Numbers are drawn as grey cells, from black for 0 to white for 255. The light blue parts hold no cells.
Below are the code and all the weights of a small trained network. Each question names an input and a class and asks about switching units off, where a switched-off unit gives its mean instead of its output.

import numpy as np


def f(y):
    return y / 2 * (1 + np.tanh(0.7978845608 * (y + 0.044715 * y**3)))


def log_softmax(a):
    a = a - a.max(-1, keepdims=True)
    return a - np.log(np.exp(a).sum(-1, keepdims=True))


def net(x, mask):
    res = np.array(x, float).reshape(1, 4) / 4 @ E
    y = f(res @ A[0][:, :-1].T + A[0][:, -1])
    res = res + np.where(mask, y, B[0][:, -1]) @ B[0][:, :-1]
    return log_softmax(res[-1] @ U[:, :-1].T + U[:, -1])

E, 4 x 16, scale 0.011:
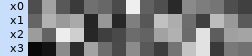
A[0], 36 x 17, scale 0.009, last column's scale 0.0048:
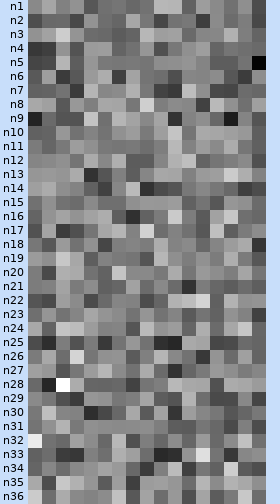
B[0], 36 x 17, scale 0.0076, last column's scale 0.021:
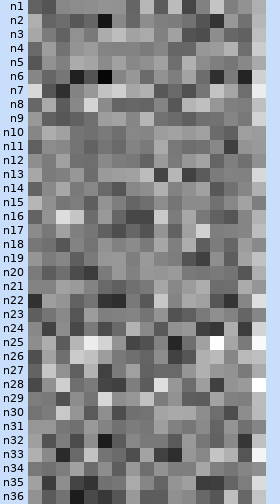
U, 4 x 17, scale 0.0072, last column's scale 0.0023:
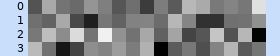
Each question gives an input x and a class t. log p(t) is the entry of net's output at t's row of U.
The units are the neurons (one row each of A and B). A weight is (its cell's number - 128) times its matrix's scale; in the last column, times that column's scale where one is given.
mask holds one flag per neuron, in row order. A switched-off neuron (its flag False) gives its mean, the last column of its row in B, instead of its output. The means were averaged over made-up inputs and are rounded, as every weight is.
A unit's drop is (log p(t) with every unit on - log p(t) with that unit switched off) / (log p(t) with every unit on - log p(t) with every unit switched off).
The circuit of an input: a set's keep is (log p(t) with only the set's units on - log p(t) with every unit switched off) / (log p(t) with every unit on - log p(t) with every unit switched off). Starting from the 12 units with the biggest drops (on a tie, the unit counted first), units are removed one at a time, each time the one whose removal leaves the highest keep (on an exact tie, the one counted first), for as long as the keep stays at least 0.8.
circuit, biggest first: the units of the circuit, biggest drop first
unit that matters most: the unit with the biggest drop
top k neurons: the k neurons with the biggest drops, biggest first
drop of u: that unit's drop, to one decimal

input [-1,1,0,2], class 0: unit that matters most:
n35
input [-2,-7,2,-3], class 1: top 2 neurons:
n25, n7
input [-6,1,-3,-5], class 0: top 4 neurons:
n8, n7, n26, n16
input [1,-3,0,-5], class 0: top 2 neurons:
n7, n33
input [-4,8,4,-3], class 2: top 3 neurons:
n26, n6, n1
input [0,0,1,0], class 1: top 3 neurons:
n25, n33, n7
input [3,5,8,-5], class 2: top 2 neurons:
n6, n26
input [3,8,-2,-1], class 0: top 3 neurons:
n35, n24, n13
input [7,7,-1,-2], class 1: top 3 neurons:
n25, n33, n6
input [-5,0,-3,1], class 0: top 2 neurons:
n13, n6
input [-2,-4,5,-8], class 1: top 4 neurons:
n33, n25, n7, n35
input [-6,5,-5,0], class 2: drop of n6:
0.3
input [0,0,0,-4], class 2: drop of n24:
0.2
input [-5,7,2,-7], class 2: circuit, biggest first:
n26
